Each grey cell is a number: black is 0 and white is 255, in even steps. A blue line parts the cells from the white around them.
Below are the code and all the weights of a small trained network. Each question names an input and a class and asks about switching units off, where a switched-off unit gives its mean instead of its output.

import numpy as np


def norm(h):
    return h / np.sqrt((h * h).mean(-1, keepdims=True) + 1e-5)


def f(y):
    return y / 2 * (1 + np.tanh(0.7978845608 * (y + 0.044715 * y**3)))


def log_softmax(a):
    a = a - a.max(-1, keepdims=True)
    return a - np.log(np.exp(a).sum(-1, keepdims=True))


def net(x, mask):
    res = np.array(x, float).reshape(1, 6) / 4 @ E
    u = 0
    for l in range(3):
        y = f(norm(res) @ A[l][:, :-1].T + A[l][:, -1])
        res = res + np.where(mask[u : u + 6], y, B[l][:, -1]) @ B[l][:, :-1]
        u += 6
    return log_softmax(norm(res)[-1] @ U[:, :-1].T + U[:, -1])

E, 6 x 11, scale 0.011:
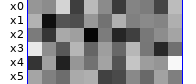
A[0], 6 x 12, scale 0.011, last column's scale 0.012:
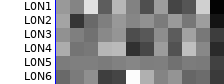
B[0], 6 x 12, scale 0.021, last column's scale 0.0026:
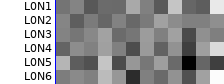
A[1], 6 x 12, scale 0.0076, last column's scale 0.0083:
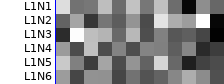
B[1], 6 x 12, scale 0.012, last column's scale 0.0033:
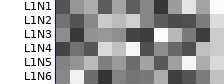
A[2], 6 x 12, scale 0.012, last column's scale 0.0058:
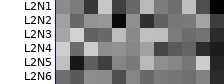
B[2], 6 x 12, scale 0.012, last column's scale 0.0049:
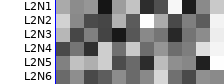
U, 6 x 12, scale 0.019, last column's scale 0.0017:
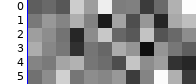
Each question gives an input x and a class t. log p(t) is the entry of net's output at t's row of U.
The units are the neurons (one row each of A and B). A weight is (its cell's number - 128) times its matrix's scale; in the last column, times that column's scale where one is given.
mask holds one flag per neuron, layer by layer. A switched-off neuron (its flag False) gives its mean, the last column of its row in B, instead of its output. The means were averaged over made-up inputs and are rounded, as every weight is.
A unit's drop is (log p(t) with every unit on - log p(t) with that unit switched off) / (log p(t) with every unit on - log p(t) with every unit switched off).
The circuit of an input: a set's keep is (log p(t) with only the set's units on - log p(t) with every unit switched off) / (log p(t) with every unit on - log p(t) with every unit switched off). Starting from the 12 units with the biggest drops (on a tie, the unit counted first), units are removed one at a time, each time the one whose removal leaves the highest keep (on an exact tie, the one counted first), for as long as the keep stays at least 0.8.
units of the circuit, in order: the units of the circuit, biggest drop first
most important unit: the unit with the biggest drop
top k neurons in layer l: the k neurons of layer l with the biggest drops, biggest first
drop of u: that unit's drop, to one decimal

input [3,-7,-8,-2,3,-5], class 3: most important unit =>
L2N3
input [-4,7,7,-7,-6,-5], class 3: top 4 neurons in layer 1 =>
L1N1; L1N6; L1N5; L1N2
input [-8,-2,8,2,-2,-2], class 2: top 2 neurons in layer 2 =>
L2N1; L2N3
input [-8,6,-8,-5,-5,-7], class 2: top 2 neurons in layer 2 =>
L2N1; L2N2
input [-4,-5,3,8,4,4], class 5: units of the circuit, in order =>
L1N5; L1N1
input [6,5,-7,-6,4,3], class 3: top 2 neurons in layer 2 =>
L2N3; L2N1
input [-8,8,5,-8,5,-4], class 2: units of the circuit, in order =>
L2N1; L1N1
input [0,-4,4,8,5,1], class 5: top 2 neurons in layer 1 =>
L1N5; L1N1
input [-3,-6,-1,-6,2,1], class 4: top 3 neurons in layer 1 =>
L1N3; L1N1; L1N5
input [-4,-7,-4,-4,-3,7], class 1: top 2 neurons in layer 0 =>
L0N4; L0N3
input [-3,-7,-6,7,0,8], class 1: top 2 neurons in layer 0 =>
L0N4; L0N3
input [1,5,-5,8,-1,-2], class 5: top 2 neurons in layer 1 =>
L1N1; L1N5
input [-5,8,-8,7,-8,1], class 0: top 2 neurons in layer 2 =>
L2N4; L2N2
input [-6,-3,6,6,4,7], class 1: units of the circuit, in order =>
L0N4
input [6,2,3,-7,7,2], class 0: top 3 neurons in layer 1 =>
L1N2; L1N1; L1N5
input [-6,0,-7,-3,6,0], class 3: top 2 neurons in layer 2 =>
L2N3; L2N4
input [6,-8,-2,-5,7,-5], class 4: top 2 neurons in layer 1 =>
L1N3; L1N4
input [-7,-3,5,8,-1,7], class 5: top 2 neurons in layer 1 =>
L1N5; L1N1
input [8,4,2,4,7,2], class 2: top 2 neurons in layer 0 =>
L0N1; L0N6
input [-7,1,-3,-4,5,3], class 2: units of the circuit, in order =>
L2N1
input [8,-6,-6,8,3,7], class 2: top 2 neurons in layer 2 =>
L2N5; L2N4
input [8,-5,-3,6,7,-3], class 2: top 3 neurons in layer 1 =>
L1N4; L1N1; L1N3
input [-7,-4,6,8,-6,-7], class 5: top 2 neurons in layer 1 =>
L1N5; L1N1
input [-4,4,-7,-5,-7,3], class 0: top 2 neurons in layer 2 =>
L2N4; L2N2
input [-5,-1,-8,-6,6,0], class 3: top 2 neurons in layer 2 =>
L2N3; L2N4
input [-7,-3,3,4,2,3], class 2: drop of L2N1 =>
0.9
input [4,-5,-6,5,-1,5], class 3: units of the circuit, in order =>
L2N3
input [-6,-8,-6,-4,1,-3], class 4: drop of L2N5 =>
-0.1
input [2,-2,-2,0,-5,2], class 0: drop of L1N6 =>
0.0
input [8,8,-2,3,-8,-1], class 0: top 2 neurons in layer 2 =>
L2N4; L2N1
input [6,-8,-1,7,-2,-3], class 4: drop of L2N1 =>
0.2
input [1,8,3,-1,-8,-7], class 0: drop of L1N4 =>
0.1
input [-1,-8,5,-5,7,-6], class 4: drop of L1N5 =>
-0.1
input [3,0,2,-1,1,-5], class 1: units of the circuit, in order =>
L0N6
